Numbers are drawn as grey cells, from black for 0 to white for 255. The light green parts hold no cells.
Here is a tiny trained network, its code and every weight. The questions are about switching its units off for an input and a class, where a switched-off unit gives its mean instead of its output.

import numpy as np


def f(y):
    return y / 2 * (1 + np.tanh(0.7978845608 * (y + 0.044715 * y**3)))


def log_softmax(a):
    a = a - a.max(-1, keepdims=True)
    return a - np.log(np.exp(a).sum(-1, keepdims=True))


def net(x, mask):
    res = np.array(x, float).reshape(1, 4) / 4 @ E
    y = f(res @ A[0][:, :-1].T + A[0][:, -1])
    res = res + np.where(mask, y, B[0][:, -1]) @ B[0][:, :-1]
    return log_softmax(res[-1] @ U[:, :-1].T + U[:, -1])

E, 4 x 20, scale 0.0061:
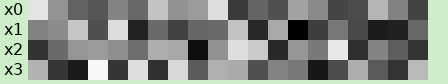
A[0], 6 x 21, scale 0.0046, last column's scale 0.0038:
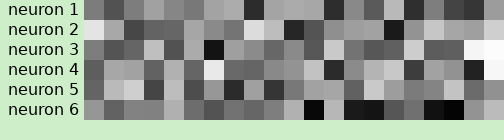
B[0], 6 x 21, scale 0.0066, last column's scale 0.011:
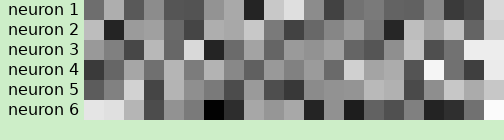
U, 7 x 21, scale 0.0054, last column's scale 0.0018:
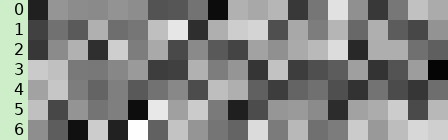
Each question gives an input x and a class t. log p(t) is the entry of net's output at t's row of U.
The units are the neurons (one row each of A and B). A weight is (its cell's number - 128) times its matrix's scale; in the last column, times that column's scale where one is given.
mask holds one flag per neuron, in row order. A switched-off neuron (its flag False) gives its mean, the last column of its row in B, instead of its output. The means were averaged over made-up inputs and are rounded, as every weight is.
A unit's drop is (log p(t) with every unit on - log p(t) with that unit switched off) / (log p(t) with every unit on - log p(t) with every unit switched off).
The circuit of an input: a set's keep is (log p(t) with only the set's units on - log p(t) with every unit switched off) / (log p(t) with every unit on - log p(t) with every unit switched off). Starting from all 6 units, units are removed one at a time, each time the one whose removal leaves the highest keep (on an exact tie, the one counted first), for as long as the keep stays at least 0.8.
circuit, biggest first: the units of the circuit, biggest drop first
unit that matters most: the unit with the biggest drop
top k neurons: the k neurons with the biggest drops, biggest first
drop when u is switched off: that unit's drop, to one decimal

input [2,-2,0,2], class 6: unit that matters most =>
neuron 6
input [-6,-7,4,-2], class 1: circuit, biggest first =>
[neuron 6; neuron 3]
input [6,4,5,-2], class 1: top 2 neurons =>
[neuron 6; neuron 4]
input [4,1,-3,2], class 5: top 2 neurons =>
[neuron 2; neuron 6]
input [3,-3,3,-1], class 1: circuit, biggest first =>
[neuron 6; neuron 5]
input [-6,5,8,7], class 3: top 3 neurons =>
[neuron 6; neuron 3; neuron 4]
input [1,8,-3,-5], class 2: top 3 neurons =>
[neuron 5; neuron 3; neuron 1]
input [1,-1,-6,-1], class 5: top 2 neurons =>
[neuron 2; neuron 6]
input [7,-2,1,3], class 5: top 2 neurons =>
[neuron 2; neuron 3]
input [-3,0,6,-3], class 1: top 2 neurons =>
[neuron 1; neuron 6]
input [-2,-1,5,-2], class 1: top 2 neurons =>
[neuron 6; neuron 1]
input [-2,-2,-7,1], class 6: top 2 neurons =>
[neuron 6; neuron 3]
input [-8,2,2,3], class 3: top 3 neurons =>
[neuron 6; neuron 4; neuron 5]
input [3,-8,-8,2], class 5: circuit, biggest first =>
[neuron 2]
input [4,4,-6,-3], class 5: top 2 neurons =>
[neuron 2; neuron 3]
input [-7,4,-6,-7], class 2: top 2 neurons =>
[neuron 5; neuron 3]
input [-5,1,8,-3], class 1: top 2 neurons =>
[neuron 1; neuron 6]
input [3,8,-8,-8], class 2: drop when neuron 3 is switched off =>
0.1
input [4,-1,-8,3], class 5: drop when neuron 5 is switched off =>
-0.1
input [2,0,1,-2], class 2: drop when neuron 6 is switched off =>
0.2
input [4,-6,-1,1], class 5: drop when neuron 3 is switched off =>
0.4
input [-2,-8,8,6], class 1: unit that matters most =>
neuron 1
